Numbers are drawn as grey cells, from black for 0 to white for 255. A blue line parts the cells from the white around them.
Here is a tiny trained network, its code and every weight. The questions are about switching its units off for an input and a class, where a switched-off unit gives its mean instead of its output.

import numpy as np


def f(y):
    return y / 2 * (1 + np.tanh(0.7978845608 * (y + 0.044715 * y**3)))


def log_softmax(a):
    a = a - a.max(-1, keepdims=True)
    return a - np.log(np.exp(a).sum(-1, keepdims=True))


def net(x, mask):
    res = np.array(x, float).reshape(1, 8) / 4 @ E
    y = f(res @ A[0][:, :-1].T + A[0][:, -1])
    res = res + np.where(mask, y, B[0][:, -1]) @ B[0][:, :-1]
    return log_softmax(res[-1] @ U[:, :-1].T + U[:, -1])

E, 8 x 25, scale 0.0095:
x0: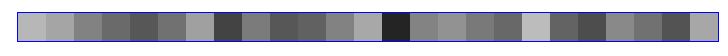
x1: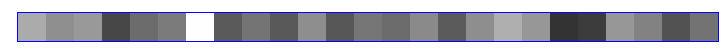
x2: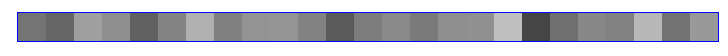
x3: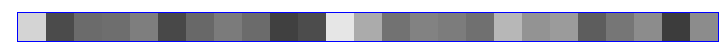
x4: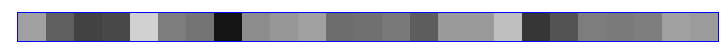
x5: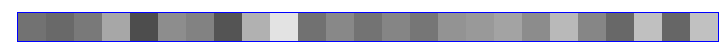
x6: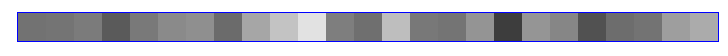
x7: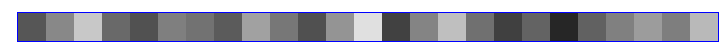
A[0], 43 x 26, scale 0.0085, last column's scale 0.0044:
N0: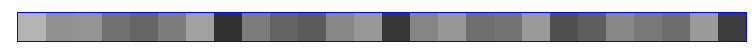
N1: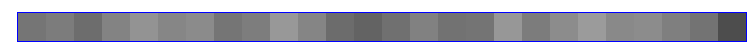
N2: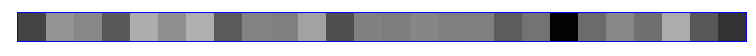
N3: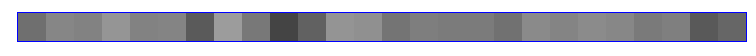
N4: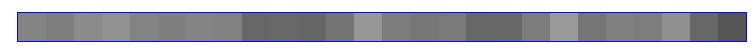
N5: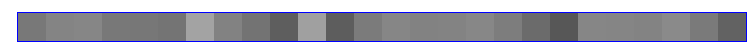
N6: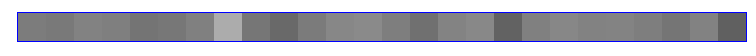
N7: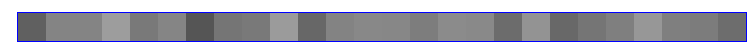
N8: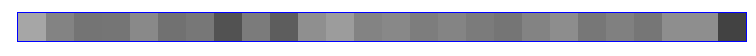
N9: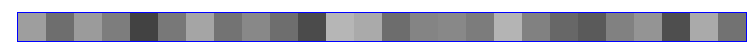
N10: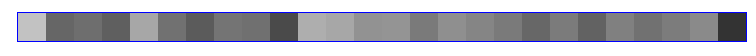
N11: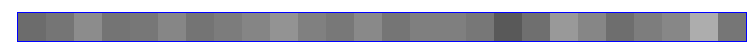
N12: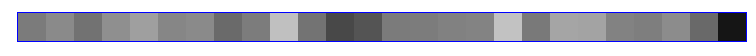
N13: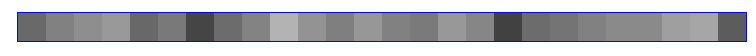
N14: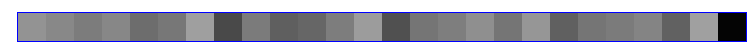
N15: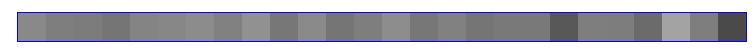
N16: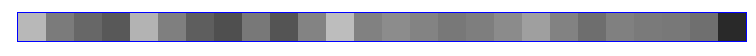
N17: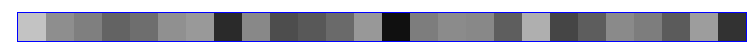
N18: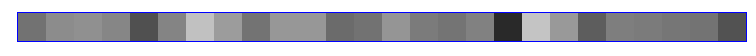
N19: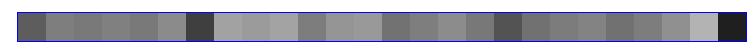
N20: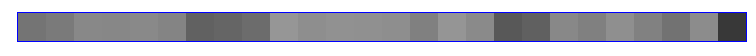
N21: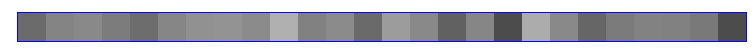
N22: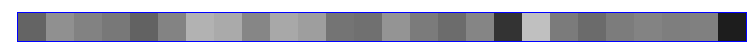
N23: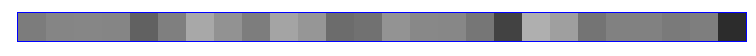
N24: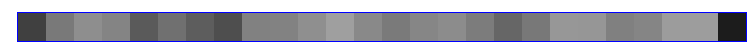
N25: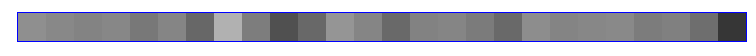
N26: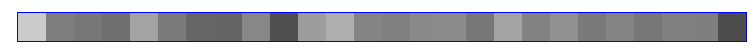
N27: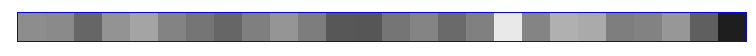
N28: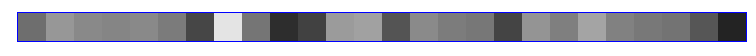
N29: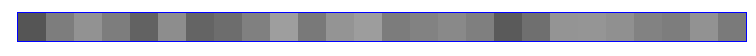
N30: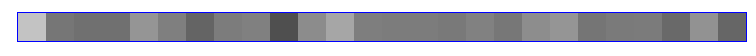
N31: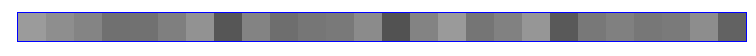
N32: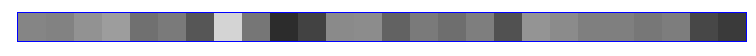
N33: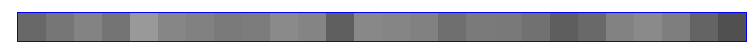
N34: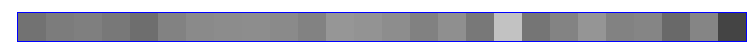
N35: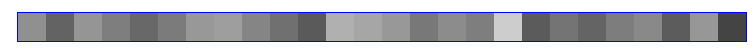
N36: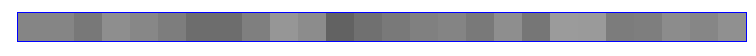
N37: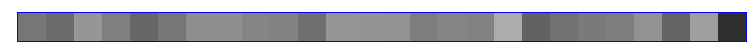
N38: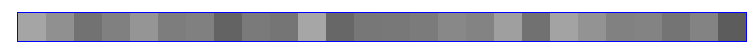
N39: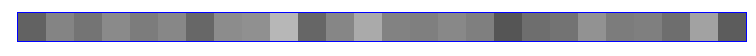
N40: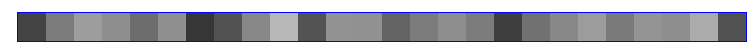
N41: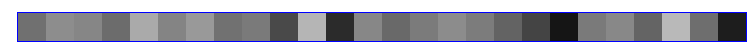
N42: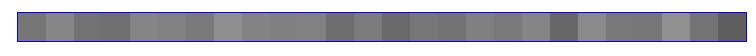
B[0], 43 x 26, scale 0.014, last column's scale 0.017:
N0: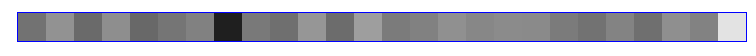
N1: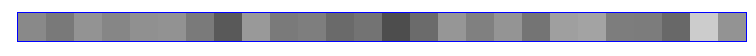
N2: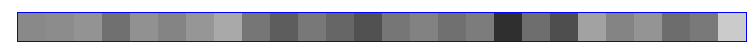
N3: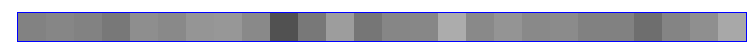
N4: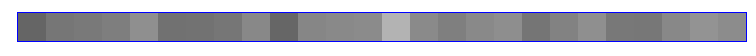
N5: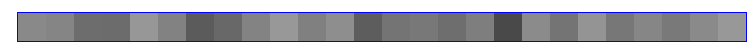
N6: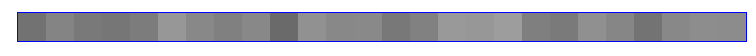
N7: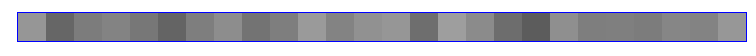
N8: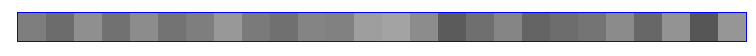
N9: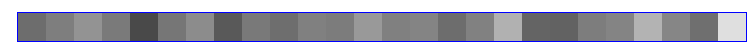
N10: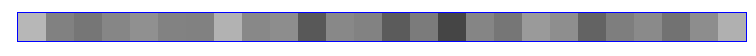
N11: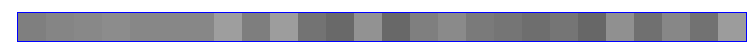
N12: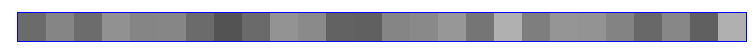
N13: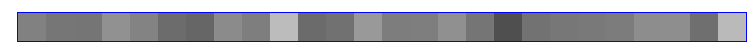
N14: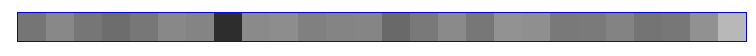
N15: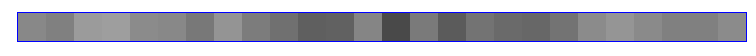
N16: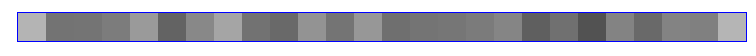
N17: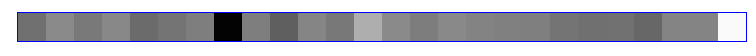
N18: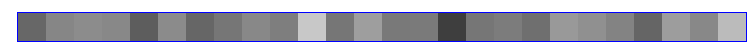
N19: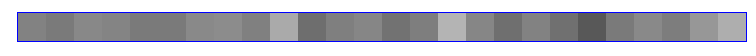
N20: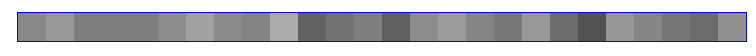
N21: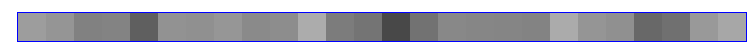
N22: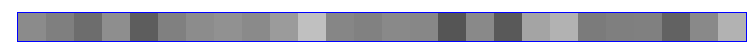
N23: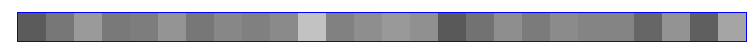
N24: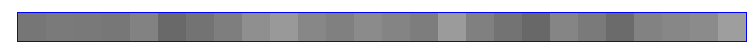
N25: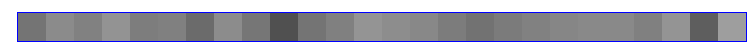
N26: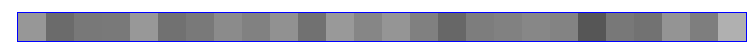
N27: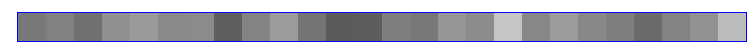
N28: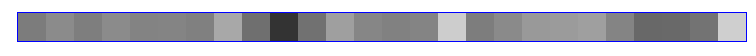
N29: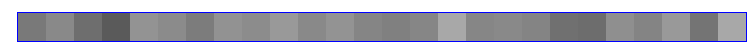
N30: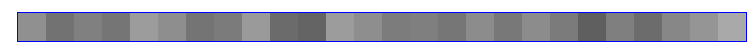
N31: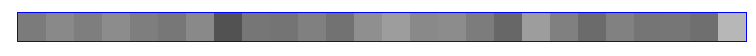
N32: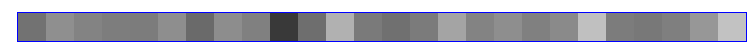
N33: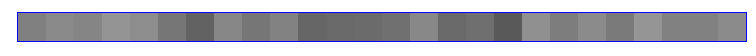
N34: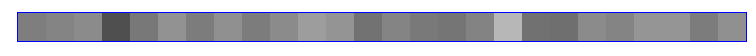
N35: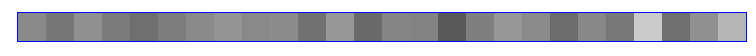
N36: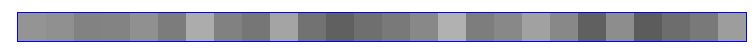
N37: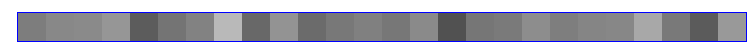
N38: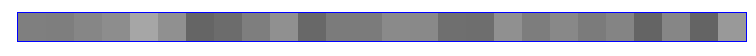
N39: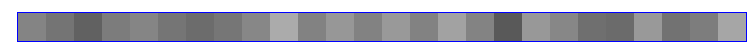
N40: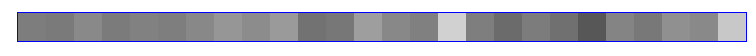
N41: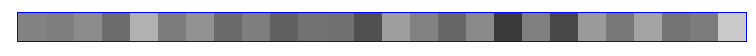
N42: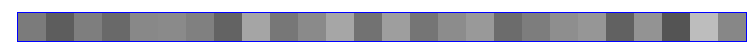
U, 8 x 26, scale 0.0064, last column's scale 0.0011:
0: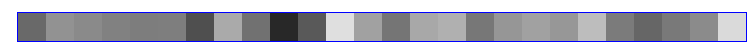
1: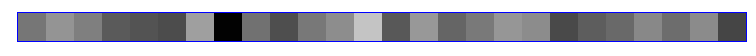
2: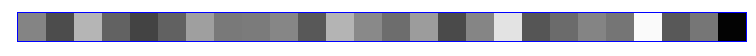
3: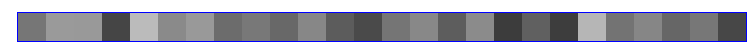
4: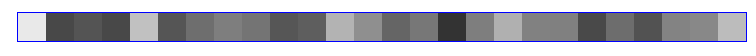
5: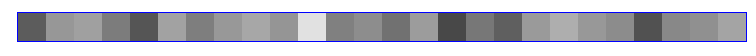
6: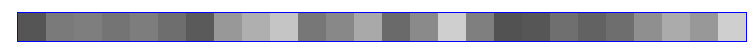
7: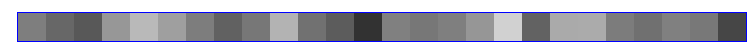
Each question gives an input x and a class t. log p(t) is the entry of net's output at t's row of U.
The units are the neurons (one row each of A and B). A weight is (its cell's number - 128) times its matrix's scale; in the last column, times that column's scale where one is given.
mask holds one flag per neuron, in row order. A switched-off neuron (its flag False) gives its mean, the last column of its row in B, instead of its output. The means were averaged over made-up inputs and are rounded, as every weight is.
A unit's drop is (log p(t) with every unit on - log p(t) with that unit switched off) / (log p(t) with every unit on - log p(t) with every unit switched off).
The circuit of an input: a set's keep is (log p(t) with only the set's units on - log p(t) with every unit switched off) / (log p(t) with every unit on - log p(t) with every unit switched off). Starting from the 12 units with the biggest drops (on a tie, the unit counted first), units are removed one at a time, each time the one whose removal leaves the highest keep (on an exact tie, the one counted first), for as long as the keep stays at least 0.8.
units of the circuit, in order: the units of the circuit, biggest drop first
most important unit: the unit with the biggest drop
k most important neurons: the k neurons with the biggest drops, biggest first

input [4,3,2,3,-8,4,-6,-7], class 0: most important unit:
N32
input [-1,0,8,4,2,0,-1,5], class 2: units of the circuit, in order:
N35, N37
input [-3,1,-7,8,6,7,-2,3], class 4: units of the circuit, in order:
N16, N10
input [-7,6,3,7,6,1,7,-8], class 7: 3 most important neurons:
N27, N12, N1
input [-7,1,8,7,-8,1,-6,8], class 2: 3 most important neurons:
N9, N35, N37
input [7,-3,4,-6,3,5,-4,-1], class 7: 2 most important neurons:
N12, N9
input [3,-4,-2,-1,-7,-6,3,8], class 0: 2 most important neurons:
N28, N32
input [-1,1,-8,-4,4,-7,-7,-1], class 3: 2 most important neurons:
N41, N2
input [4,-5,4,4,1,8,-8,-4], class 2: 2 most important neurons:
N9, N35
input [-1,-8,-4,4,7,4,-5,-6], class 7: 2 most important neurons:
N27, N12
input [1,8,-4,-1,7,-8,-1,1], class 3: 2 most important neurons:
N2, N41
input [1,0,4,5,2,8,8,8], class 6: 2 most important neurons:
N40, N13
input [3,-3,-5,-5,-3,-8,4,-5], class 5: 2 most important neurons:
N18, N22
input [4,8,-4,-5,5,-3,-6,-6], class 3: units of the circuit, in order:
N2
